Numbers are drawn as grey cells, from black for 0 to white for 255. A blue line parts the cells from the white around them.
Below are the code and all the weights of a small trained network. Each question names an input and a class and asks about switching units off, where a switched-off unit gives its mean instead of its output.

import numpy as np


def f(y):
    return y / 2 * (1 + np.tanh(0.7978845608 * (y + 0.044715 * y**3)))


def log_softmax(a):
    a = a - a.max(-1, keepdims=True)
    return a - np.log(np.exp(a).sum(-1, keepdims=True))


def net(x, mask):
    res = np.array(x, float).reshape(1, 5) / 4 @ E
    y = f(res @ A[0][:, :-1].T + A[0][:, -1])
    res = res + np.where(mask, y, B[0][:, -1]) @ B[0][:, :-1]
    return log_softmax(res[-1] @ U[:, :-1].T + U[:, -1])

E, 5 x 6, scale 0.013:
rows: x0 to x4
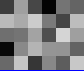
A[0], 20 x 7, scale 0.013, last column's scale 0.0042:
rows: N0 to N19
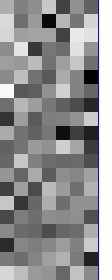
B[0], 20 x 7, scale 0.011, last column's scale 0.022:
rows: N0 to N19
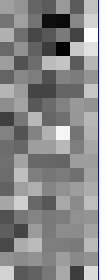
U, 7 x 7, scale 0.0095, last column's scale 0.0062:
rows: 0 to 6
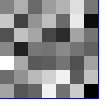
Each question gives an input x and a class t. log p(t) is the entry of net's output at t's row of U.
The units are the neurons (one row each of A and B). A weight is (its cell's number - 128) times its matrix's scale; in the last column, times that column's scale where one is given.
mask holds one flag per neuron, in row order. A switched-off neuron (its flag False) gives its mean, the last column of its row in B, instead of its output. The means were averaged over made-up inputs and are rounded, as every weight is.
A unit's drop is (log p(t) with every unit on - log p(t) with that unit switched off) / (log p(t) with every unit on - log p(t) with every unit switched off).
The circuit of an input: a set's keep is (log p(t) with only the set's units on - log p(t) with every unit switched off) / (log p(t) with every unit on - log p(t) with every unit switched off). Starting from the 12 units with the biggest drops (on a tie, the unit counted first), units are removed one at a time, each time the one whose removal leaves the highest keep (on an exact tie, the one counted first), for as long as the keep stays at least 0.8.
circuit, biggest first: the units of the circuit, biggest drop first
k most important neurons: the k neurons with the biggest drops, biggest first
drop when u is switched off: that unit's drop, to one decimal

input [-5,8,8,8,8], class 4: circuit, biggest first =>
[N19]
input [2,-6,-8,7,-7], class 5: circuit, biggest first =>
[N3 N1]
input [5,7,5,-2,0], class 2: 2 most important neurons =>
[N1 N3]
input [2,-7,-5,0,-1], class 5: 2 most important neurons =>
[N3 N1]
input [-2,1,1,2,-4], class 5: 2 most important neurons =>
[N3 N2]
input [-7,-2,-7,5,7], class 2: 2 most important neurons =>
[N13 N4]
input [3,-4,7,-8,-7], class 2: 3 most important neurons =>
[N1 N19 N2]
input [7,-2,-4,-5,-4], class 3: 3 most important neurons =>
[N9 N3 N16]
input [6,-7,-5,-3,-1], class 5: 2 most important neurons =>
[N3 N9]
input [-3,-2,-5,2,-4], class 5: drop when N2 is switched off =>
0.3
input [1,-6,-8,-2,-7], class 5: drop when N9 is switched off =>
0.2
